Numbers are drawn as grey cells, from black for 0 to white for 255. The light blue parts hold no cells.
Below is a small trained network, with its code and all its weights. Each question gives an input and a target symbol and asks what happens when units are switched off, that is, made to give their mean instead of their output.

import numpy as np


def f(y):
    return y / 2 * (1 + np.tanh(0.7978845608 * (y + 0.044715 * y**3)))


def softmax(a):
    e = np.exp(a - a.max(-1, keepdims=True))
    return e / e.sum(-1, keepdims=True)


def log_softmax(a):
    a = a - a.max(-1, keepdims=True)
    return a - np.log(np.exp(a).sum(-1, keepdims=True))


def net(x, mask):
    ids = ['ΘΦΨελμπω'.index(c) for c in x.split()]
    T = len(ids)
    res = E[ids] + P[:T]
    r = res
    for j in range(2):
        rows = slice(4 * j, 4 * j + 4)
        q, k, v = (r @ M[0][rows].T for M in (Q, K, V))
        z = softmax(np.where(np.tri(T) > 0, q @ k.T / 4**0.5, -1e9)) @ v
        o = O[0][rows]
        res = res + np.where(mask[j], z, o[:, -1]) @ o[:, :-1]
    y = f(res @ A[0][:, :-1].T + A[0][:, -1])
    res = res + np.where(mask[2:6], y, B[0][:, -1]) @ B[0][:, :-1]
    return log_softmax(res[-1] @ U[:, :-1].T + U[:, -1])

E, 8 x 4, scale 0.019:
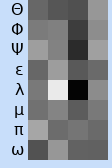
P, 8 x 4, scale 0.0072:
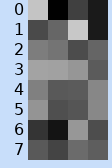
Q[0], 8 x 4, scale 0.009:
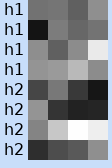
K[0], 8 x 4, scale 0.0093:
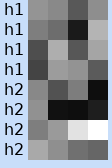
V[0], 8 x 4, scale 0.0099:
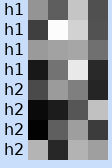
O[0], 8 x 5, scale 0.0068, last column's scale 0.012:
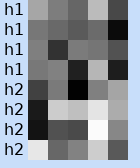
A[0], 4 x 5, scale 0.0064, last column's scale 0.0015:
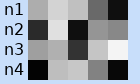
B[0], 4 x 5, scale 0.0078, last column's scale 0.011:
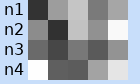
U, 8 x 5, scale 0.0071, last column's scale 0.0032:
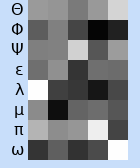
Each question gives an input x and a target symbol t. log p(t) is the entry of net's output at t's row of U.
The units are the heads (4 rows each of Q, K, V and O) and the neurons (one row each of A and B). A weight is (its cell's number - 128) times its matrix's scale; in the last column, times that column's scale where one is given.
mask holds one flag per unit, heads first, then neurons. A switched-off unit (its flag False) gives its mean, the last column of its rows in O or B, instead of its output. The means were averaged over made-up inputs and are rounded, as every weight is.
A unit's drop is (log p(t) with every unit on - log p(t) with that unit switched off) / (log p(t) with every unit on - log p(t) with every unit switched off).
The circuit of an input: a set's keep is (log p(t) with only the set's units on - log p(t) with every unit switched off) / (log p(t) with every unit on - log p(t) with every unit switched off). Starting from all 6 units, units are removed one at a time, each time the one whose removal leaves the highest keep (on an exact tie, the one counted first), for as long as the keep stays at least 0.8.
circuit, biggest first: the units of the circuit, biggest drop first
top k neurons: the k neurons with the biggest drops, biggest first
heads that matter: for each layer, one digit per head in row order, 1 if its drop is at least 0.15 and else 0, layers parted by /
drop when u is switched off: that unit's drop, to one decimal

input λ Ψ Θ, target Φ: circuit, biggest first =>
h2, n2
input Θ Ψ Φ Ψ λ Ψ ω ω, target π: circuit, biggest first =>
h2, n4
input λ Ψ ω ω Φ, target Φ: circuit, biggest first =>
h2, n4
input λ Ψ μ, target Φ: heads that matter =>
01
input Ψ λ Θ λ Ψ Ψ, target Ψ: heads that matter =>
11
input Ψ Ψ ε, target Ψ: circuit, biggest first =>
h2, h1
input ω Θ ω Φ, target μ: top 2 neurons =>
n2, n3
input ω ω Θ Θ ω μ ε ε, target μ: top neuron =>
n2
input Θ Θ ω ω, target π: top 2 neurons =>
n4, n2
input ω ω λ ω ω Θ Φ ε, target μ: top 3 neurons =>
n2, n4, n1
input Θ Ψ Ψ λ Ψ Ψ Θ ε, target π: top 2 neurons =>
n4, n3
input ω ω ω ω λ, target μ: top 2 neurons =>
n2, n3
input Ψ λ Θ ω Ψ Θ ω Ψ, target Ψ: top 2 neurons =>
n4, n1
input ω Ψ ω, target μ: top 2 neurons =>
n2, n4
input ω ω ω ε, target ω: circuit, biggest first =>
h2
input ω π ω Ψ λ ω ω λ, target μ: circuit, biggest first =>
n2, h2, n3
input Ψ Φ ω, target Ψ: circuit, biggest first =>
h2, h1
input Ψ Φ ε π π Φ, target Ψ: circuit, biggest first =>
h2, n4
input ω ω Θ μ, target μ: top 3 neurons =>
n2, n3, n1
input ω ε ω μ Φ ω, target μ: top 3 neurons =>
n2, n4, n1
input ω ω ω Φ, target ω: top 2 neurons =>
n4, n3
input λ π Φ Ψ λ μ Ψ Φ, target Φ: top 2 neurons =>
n2, n4
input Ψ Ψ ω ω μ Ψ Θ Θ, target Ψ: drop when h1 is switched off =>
0.4
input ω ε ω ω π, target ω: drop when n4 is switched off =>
0.3
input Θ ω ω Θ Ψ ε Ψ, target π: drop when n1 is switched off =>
0.0
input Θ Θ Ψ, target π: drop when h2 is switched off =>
1.3
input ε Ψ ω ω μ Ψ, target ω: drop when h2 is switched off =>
0.2
